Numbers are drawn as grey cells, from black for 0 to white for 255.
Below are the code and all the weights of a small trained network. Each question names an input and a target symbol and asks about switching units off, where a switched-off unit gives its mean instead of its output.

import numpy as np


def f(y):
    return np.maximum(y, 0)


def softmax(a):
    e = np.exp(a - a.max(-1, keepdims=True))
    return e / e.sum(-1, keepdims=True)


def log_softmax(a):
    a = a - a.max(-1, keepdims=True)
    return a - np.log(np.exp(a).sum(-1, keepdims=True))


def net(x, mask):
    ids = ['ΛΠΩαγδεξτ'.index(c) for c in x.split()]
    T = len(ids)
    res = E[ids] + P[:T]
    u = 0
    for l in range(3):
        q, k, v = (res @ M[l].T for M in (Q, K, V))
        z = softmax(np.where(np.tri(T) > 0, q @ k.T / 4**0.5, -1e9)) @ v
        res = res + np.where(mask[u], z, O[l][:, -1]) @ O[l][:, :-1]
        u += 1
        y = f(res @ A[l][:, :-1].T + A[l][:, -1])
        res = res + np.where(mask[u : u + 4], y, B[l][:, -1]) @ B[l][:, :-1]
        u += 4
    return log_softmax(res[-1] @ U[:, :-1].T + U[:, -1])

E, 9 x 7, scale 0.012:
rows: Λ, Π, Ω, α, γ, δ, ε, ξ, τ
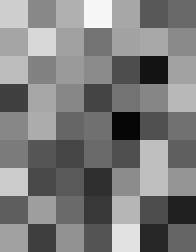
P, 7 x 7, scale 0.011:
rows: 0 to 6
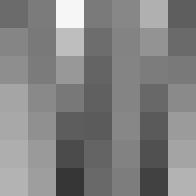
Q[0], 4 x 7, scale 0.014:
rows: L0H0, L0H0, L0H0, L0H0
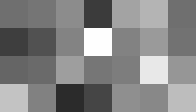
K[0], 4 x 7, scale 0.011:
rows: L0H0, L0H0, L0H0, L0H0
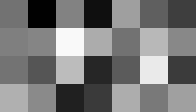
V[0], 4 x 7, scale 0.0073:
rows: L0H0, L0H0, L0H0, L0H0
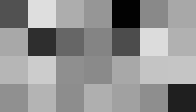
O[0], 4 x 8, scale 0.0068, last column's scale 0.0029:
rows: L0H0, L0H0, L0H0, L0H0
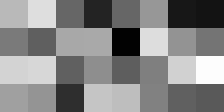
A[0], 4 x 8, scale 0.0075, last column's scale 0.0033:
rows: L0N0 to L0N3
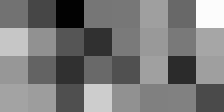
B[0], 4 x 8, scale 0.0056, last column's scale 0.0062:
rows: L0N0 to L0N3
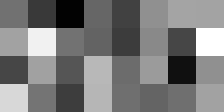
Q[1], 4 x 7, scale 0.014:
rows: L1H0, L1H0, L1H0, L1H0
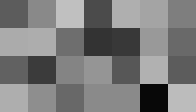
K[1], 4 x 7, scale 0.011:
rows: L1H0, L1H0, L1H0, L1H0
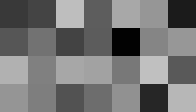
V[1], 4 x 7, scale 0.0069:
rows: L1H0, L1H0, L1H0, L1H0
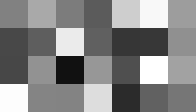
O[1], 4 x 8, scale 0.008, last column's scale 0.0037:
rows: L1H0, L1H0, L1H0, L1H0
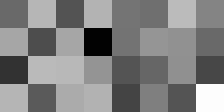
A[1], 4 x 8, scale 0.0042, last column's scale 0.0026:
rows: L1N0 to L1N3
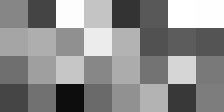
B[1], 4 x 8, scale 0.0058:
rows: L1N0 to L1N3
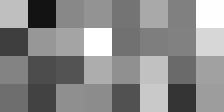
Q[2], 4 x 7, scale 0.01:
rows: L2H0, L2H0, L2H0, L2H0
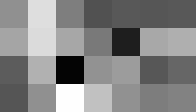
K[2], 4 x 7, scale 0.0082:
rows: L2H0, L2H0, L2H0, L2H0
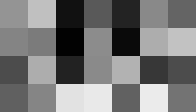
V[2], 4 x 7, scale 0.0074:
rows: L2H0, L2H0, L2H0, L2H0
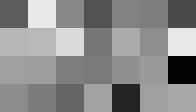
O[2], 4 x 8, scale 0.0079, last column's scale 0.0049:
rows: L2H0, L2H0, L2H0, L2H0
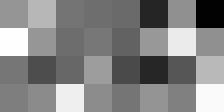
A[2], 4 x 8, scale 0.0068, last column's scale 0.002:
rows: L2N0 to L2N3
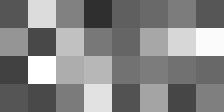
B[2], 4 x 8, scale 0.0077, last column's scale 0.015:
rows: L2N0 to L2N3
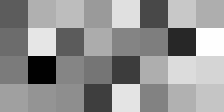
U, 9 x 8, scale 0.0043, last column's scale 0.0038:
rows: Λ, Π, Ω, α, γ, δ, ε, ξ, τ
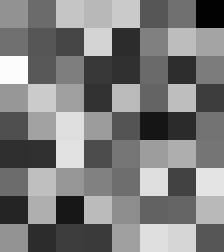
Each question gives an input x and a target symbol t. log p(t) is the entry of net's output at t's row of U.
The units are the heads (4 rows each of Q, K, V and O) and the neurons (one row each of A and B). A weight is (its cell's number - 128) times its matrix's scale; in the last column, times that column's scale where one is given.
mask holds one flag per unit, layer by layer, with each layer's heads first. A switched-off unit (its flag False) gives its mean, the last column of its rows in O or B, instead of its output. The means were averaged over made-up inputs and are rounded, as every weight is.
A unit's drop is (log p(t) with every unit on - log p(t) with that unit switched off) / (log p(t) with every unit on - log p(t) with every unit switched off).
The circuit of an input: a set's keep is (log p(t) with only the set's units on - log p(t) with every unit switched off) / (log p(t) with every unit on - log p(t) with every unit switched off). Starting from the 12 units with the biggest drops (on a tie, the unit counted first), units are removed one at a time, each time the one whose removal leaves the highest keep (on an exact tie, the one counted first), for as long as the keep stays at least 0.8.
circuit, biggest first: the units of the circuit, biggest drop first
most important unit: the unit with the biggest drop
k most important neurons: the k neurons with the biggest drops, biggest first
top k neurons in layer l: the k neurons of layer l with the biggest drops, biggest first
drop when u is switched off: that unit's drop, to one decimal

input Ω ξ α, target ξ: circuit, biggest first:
[L0H0, L2H0]
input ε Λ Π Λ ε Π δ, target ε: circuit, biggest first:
[L0H0, L2H0, L2N1, L1H0]
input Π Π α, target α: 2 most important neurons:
[L2N0, L1N1]
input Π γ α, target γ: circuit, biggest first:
[L0H0, L2H0, L0N2]
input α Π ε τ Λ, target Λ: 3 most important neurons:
[L0N3, L1N1, L2N3]
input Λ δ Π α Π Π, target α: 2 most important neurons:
[L2N0, L0N1]
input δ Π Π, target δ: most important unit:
L2N2
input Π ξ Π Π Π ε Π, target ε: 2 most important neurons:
[L2N1, L1N0]
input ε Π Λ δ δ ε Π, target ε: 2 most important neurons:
[L1N0, L2N1]
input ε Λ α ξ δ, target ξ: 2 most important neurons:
[L2N2, L1N0]
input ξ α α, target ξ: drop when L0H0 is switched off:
1.0
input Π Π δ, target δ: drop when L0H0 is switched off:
0.1
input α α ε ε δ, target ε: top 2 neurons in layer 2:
[L2N1, L2N2]
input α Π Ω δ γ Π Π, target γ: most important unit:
L2H0
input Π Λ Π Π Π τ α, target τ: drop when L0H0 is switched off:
1.2
